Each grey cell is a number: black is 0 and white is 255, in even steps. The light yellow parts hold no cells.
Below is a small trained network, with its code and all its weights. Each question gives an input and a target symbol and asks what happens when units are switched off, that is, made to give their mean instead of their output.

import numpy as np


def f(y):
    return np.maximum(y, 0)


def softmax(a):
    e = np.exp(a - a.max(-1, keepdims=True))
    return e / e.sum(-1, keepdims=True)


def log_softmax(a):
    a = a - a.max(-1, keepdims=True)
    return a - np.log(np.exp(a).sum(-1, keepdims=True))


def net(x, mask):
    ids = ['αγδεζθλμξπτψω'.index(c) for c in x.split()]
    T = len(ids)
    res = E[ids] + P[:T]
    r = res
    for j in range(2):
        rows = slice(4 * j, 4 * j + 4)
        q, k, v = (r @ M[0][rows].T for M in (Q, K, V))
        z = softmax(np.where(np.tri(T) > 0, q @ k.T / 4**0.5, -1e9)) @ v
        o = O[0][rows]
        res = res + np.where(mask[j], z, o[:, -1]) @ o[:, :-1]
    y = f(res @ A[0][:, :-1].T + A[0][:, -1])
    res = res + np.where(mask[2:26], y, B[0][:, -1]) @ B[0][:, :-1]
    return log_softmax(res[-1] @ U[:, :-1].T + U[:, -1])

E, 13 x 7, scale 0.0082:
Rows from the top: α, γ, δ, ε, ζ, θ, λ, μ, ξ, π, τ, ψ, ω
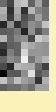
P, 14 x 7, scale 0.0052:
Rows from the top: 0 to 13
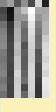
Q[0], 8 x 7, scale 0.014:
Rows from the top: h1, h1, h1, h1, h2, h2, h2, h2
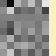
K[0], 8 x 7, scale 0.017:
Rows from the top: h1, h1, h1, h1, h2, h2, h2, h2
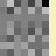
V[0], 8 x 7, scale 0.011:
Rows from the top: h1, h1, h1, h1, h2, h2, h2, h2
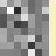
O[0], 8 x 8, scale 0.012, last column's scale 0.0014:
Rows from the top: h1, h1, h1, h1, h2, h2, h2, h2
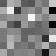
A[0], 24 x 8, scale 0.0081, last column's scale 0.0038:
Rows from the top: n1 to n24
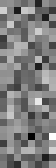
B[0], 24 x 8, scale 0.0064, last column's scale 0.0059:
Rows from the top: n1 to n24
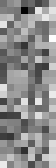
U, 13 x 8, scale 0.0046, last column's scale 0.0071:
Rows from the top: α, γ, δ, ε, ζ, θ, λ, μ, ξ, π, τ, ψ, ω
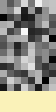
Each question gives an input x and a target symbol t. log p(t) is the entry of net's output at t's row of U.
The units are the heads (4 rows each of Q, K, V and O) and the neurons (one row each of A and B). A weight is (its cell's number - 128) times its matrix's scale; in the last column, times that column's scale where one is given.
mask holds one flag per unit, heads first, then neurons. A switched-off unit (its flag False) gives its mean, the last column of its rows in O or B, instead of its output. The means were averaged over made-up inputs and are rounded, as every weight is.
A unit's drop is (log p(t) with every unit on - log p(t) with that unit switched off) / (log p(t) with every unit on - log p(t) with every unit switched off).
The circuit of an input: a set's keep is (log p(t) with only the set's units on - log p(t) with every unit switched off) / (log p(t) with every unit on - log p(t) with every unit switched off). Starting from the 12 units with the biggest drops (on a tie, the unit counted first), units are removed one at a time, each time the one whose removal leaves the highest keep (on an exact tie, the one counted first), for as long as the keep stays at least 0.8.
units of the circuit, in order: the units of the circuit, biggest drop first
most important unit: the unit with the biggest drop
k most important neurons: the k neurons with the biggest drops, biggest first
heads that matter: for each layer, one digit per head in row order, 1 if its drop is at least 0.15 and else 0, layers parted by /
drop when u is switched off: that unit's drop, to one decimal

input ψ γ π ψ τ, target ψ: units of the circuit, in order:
h1, h2, n6
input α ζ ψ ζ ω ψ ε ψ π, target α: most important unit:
h2
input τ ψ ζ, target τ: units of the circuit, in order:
h1, n2, h2
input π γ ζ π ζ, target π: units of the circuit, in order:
h1, h2, n2
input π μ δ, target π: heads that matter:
10
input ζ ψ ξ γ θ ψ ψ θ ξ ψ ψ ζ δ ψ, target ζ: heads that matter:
10
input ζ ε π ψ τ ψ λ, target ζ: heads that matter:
10
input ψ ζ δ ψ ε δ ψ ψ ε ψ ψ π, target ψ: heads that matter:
11
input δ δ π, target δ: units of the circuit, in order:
h2, h1, n7
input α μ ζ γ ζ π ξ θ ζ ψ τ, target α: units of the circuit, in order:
h2, h1, n6
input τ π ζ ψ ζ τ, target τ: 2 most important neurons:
n2, n22
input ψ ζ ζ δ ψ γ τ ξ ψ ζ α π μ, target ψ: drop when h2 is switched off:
0.3
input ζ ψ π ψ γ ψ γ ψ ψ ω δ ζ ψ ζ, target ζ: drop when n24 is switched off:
0.2
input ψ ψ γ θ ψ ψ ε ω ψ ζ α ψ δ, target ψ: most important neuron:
n15
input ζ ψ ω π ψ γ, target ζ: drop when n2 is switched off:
0.1
